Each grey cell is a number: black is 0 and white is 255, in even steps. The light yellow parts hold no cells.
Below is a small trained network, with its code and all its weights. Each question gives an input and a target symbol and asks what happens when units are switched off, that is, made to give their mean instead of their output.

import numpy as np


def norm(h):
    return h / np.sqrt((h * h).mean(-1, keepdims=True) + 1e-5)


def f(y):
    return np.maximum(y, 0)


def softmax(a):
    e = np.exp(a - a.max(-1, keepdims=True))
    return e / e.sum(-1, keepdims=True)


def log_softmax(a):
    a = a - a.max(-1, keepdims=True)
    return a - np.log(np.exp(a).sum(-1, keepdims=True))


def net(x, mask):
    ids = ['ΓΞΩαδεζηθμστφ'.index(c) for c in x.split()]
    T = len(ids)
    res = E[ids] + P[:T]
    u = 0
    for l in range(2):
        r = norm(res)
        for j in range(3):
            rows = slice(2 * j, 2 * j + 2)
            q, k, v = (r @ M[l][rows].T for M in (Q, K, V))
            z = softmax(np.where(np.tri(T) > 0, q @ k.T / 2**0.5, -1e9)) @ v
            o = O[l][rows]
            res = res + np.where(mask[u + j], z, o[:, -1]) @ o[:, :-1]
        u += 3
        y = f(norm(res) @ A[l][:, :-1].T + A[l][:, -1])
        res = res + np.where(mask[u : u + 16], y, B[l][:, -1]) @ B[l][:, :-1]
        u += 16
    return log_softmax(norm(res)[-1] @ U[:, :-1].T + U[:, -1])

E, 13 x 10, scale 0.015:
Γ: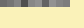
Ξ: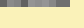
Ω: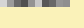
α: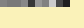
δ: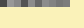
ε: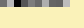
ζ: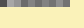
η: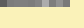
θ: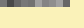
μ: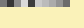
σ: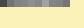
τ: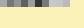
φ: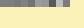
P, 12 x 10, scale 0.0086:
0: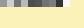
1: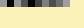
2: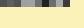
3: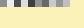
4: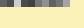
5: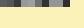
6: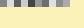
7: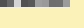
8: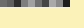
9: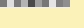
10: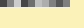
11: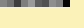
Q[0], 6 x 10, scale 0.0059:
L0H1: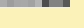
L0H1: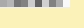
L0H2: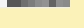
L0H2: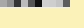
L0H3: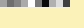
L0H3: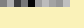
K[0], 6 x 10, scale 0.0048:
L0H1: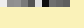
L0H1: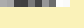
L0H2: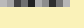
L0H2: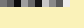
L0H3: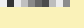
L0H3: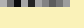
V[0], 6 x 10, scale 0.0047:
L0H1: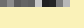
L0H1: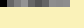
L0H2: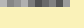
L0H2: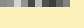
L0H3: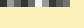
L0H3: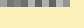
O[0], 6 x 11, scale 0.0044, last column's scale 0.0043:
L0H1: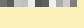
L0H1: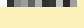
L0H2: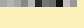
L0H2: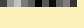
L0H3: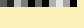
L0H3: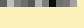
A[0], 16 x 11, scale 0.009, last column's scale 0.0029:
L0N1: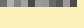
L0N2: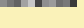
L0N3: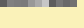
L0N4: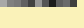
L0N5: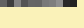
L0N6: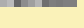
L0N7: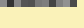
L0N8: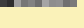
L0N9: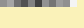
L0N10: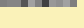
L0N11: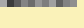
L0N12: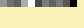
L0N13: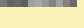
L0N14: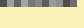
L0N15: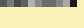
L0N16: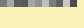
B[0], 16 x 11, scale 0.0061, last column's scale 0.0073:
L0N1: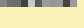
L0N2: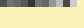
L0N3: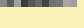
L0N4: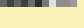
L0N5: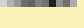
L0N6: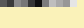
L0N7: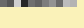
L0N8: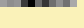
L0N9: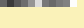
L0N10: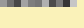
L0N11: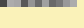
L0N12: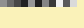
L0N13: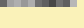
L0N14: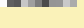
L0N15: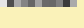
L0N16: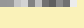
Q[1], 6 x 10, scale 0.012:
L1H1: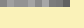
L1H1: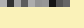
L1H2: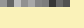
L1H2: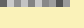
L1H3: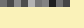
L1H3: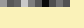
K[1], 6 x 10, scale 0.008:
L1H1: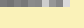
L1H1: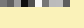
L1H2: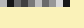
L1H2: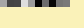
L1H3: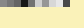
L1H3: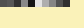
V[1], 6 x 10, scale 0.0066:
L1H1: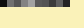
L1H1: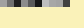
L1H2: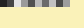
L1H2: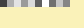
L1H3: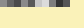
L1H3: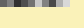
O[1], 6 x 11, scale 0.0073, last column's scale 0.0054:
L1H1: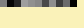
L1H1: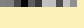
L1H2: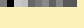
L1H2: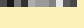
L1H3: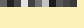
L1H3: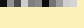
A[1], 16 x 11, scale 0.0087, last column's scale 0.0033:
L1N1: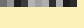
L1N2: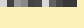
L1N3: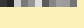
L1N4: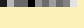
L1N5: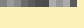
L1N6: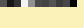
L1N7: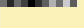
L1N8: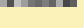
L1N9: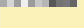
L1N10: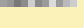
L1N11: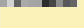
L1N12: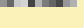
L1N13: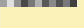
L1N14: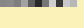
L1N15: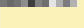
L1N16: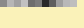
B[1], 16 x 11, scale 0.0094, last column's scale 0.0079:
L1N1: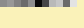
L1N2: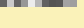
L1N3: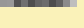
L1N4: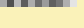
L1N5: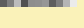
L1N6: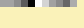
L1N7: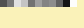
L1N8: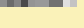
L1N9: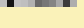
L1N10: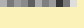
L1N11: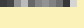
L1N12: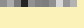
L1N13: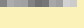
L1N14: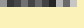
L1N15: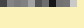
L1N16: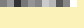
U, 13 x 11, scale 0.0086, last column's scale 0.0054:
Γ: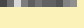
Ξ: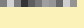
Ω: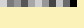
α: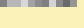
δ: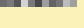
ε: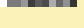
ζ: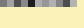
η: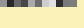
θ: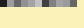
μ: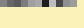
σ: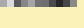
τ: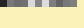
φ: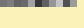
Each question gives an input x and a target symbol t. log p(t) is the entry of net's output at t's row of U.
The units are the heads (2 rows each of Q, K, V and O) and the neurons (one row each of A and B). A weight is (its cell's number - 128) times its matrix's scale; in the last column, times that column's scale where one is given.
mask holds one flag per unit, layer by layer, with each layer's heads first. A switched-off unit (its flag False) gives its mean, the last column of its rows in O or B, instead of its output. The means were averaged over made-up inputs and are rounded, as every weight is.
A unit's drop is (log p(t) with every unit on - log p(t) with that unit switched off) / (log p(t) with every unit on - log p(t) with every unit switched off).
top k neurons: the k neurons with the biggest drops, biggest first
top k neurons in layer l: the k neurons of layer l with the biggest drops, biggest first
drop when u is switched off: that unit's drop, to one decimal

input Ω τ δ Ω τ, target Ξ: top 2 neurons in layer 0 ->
[L0N6; L0N9]
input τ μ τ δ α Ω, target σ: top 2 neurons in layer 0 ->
[L0N14; L0N6]
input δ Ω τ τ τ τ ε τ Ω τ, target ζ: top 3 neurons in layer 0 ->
[L0N12; L0N9; L0N6]
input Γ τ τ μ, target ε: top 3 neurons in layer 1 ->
[L1N14; L1N10; L1N7]
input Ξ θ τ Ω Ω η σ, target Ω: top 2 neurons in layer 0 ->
[L0N12; L0N6]
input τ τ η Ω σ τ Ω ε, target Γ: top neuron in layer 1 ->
[L1N7]
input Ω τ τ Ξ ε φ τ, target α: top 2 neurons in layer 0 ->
[L0N12; L0N16]
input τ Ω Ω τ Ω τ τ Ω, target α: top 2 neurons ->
[L0N2; L0N16]
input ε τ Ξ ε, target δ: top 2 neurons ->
[L0N12; L0N16]
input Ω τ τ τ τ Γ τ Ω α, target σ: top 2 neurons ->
[L1N2; L0N12]
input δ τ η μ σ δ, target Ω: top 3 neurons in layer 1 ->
[L1N6; L1N8; L1N2]
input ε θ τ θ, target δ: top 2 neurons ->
[L0N12; L1N16]
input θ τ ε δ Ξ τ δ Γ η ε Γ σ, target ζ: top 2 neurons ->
[L1N6; L0N14]
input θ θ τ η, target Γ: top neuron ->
[L0N16]
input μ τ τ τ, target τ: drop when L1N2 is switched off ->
0.3
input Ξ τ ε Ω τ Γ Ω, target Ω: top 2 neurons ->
[L0N12; L0N6]
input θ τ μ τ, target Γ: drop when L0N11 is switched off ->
0.2
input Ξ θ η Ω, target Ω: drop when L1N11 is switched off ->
0.0
